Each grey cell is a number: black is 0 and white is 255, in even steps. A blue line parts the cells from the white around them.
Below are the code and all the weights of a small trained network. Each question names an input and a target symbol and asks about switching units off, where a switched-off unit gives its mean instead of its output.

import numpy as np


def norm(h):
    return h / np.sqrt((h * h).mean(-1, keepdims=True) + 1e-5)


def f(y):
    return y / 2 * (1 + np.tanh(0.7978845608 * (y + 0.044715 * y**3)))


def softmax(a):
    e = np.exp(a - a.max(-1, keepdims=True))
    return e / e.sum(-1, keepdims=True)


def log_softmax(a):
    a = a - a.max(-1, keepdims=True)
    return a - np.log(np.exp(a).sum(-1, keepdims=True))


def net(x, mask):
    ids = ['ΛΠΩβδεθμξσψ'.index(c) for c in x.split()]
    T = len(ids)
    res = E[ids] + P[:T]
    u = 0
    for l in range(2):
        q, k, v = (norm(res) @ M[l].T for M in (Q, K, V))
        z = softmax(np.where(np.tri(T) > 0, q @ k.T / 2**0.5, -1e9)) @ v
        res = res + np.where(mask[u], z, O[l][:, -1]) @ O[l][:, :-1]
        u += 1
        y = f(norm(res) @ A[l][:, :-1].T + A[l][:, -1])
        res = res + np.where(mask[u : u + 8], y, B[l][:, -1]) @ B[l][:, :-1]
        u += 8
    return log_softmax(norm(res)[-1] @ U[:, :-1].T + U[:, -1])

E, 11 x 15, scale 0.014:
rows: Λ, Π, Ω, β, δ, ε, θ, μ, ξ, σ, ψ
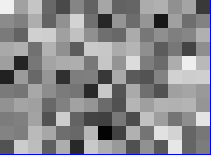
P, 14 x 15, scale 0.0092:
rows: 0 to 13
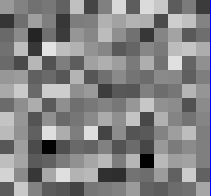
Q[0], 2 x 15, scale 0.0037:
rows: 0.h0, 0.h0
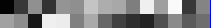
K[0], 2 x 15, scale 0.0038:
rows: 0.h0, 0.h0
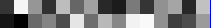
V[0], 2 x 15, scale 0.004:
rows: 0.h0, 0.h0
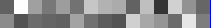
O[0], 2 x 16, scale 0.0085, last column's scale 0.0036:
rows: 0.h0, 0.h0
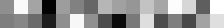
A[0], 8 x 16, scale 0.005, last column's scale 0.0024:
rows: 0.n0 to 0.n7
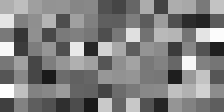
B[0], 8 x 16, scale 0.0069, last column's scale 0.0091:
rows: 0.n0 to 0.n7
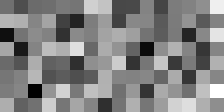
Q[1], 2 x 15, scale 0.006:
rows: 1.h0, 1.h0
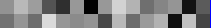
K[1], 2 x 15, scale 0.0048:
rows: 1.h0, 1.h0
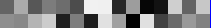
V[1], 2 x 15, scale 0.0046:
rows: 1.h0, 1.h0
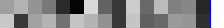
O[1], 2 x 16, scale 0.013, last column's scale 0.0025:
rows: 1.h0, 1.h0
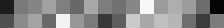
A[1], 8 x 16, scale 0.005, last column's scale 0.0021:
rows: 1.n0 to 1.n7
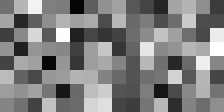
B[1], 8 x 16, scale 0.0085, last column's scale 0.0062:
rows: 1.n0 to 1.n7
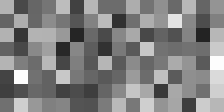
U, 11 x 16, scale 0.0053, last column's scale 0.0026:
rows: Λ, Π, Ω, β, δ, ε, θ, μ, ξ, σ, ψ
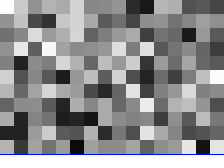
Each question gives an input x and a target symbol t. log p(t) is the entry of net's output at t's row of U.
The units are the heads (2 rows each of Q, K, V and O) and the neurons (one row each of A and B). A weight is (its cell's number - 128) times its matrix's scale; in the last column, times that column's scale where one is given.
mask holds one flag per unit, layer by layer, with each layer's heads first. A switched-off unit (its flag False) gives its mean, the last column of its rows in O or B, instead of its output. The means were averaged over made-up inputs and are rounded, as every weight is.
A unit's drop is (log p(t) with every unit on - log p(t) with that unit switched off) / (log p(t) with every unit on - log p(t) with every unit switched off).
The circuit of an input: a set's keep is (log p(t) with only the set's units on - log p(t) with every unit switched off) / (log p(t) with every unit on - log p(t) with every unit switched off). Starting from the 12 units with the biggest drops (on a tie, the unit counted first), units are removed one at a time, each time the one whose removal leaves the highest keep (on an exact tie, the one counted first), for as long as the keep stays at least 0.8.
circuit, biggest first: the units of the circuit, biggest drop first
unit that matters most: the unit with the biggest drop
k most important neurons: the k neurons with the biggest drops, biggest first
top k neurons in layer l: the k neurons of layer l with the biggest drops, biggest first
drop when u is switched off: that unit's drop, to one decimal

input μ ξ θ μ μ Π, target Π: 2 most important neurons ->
[0.n2, 1.n5]
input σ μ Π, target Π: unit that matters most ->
0.h0
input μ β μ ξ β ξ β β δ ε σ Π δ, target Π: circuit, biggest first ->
[1.n4, 1.n2, 1.n5]
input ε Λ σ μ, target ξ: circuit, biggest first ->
[1.h0, 1.n6, 0.n4]
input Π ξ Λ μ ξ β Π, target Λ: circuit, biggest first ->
[1.h0, 0.n2]
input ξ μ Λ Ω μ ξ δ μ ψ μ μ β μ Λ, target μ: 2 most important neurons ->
[0.n4, 1.n2]
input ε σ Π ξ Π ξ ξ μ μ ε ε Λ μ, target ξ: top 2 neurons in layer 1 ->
[1.n6, 1.n7]
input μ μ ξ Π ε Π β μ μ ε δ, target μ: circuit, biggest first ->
[1.h0, 1.n2]
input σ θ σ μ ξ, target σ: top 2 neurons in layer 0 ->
[0.n0, 0.n4]
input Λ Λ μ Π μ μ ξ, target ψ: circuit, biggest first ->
[1.h0, 1.n2]
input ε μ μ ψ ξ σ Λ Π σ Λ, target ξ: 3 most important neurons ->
[1.n6, 1.n7, 0.n0]
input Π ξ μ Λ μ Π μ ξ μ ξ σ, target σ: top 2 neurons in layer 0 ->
[0.n0, 0.n5]
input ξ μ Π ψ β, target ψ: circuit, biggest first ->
[0.h0, 1.n0]
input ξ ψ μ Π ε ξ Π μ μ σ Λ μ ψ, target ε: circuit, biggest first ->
[1.h0]
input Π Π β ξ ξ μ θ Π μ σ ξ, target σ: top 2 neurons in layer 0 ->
[0.n5, 0.n4]
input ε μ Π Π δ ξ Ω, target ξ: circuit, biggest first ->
[1.h0, 1.n6]
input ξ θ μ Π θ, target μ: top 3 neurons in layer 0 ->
[0.n7, 0.n0, 0.n4]
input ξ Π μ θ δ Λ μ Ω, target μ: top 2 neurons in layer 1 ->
[1.n2, 1.n4]
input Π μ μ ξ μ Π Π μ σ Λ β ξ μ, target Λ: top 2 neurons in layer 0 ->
[0.n4, 0.n3]
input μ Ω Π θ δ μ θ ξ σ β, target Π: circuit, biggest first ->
[0.h0, 0.n2, 1.n5]
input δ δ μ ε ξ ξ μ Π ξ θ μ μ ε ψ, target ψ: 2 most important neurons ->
[1.n0, 0.n5]
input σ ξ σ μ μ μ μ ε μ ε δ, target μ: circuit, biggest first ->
[1.h0]
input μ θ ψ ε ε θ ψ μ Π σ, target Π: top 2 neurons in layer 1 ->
[1.n5, 1.n4]
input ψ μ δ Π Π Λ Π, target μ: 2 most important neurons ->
[0.n0, 1.n6]
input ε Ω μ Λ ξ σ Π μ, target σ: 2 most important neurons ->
[1.n3, 0.n0]
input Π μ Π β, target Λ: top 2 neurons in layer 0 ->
[0.n2, 0.n3]
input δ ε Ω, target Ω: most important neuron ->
[0.n6]
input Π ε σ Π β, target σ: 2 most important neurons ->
[0.n6, 0.n0]
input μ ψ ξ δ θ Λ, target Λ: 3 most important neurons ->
[0.n3, 0.n2, 0.n5]
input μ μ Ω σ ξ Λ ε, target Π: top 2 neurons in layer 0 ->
[0.n2, 0.n3]
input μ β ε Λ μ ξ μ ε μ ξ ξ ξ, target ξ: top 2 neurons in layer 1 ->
[1.n4, 1.n6]
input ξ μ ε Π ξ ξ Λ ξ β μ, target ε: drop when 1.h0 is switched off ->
1.0
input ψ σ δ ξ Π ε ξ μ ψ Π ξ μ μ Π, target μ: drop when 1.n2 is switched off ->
0.2
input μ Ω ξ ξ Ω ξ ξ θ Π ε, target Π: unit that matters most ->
0.n6
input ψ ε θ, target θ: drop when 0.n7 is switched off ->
0.8
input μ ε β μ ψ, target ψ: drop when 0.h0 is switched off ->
0.2
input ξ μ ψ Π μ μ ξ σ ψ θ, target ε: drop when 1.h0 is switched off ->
1.2
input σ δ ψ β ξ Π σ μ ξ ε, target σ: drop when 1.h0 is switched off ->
1.1
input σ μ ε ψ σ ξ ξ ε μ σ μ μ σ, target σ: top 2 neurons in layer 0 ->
[0.n6, 0.n1]
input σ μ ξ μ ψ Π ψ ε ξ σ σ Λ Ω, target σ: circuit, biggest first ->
[1.h0]
